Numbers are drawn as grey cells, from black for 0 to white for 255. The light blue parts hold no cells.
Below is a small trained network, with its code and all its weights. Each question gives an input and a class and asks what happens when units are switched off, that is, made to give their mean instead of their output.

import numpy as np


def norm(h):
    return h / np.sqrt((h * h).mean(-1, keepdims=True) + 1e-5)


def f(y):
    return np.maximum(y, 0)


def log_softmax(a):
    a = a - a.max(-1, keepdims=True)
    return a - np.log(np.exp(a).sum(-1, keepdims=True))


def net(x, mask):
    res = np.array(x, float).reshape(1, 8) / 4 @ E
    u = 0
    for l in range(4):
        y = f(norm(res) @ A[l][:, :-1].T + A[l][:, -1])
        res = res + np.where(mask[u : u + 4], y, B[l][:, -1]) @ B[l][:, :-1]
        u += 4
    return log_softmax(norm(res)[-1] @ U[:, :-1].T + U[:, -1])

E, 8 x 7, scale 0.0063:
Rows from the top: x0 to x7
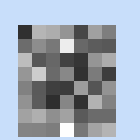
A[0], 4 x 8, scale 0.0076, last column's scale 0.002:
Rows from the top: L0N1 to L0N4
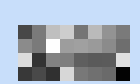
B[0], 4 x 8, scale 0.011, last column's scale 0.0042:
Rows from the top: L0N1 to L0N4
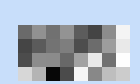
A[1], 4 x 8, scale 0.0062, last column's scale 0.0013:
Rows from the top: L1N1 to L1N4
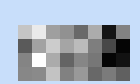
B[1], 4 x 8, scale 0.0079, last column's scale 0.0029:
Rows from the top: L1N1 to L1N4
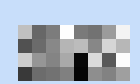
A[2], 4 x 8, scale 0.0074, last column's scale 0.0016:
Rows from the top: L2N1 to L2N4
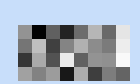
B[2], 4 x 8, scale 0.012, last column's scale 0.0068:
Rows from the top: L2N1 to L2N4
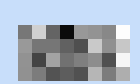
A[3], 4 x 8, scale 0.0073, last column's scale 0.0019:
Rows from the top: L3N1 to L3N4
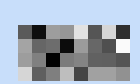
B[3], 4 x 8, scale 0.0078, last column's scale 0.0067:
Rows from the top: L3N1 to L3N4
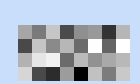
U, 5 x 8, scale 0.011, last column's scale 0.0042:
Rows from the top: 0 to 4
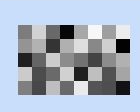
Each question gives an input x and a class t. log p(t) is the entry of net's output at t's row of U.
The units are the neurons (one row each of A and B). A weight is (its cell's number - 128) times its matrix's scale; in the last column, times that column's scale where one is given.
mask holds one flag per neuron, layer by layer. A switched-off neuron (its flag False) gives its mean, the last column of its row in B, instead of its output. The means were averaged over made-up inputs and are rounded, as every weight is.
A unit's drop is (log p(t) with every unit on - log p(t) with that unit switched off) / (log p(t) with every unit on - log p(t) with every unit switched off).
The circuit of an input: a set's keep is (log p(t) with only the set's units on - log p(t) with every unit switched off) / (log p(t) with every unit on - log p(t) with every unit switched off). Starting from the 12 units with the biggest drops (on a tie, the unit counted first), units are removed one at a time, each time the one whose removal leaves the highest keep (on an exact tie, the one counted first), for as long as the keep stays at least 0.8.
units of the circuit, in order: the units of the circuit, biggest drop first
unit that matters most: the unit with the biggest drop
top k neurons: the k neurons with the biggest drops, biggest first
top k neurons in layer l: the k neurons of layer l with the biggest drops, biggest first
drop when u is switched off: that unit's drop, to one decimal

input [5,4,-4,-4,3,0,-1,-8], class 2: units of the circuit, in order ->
L0N4, L2N1, L0N3
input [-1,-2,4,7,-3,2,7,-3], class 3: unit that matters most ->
L1N1
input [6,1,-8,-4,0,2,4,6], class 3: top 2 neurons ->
L2N1, L2N3
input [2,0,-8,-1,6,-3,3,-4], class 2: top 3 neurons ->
L0N4, L2N1, L3N4
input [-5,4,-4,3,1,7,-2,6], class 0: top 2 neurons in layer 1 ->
L1N1, L1N3
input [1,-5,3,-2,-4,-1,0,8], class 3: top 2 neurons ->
L2N1, L3N4
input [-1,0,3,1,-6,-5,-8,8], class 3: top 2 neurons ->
L2N1, L2N3
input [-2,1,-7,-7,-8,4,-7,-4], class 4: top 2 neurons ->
L2N1, L0N1
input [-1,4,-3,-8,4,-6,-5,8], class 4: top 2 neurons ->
L3N1, L2N1
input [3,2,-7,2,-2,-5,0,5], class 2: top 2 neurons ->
L0N2, L0N1
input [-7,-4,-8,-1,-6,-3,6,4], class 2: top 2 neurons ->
L0N2, L0N4
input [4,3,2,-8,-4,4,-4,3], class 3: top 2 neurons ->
L2N1, L0N1
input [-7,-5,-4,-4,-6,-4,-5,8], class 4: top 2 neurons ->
L3N1, L1N3
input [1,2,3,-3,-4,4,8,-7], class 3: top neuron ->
L1N1
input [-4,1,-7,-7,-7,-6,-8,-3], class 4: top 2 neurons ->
L3N1, L3N2
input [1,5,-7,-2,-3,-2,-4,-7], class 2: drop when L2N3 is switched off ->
-0.1
